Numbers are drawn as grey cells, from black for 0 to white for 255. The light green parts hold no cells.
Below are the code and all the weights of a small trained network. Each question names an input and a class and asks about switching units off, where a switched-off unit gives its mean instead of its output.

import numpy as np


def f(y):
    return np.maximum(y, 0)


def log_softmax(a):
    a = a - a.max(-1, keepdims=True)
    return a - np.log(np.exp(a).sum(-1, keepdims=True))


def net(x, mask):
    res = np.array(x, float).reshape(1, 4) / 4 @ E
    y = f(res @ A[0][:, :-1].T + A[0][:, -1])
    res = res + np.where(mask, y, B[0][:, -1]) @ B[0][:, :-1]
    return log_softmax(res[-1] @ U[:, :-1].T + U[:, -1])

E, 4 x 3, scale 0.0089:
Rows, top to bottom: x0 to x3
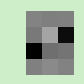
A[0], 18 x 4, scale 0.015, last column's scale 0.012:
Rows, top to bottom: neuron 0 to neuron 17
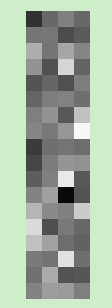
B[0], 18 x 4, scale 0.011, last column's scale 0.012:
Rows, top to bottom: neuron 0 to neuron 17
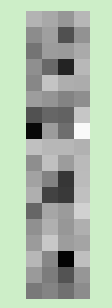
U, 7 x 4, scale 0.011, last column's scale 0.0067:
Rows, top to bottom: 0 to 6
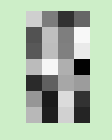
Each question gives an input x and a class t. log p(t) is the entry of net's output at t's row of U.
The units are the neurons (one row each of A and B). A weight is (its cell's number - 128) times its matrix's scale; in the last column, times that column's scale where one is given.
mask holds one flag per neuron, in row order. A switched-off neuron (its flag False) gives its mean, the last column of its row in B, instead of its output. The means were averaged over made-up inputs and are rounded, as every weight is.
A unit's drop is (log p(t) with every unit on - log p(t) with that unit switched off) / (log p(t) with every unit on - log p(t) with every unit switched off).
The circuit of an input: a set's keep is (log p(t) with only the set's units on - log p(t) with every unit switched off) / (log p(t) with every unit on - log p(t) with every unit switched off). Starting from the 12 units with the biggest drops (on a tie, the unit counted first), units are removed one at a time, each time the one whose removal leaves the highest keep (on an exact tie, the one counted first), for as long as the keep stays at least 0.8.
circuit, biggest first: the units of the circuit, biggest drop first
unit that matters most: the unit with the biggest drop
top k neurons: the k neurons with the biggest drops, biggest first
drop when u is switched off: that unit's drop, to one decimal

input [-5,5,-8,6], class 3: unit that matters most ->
neuron 14
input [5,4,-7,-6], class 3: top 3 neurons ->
(neuron 14; neuron 13; neuron 3)
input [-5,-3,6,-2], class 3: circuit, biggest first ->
(neuron 8; neuron 0; neuron 9)
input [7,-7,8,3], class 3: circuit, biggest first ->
(neuron 8; neuron 0)
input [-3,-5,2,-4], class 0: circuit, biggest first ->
(neuron 15; neuron 10)
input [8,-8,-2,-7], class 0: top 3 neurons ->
(neuron 15; neuron 3; neuron 10)
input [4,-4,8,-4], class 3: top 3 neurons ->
(neuron 8; neuron 0; neuron 9)
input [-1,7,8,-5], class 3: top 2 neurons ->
(neuron 4; neuron 8)
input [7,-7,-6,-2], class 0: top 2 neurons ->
(neuron 15; neuron 3)
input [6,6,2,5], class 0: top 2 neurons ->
(neuron 11; neuron 7)
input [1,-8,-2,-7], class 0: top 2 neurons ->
(neuron 15; neuron 3)
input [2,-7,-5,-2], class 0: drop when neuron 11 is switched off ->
-0.1
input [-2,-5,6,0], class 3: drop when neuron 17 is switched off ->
0.0
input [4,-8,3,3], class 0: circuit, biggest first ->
(neuron 15)
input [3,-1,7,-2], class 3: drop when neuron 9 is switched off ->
0.1
